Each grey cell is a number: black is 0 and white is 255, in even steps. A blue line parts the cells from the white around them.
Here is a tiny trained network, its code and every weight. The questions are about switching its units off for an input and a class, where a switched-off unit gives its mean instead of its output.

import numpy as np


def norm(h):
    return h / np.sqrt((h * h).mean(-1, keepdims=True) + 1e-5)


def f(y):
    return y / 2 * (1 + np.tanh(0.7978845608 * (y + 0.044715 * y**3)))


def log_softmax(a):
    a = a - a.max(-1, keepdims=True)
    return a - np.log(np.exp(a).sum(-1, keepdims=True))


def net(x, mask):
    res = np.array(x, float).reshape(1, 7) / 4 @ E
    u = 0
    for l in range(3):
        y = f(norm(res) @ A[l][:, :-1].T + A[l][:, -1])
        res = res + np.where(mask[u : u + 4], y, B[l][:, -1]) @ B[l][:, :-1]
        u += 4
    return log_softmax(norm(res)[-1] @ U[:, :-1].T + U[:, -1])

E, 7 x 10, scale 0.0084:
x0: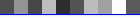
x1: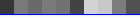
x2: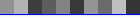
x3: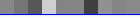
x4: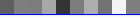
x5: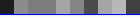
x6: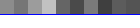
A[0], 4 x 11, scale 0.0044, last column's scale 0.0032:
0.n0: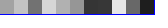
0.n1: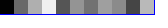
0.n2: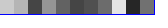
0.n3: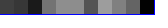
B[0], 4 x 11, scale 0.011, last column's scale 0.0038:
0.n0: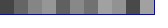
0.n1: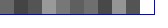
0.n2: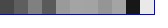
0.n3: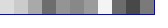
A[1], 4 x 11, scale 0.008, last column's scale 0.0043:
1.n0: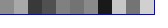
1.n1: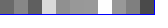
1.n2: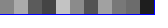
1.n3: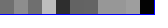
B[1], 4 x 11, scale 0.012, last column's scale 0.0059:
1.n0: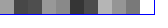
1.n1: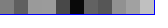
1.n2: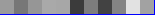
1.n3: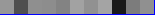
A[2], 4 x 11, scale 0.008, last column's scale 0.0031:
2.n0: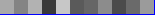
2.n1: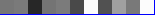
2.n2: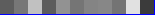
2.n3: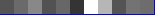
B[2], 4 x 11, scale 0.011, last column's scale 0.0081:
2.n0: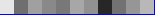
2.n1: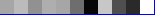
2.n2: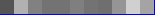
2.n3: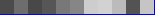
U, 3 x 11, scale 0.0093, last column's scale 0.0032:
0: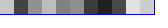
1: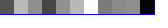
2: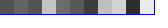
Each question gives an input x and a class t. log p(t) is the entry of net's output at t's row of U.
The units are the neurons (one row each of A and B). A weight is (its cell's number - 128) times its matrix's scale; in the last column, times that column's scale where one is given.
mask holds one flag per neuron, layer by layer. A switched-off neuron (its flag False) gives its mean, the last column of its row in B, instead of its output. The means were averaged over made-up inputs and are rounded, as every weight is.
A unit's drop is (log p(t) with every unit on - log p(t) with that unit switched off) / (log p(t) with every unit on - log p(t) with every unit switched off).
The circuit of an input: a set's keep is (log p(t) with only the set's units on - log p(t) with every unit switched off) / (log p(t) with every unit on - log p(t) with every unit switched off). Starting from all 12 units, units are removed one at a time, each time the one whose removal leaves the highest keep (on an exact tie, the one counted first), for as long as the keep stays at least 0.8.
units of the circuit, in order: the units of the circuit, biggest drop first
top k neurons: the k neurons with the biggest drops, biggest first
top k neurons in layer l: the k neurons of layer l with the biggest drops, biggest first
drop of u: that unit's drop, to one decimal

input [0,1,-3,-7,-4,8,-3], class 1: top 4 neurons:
[1.n0, 2.n1, 2.n2, 1.n1]
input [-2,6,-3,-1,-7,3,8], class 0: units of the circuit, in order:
[2.n0]
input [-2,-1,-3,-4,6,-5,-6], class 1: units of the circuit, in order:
[0.n1, 1.n0]
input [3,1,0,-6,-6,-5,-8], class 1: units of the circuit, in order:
[0.n1, 1.n0]
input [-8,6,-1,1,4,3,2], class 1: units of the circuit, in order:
[1.n0, 2.n1]
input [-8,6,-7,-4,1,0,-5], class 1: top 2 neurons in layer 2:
[2.n1, 2.n3]
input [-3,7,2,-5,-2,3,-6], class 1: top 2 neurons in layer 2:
[2.n3, 2.n0]
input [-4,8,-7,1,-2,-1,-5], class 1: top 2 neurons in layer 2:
[2.n3, 2.n1]
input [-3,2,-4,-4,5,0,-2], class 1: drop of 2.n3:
0.0
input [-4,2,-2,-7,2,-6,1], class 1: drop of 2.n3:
0.3
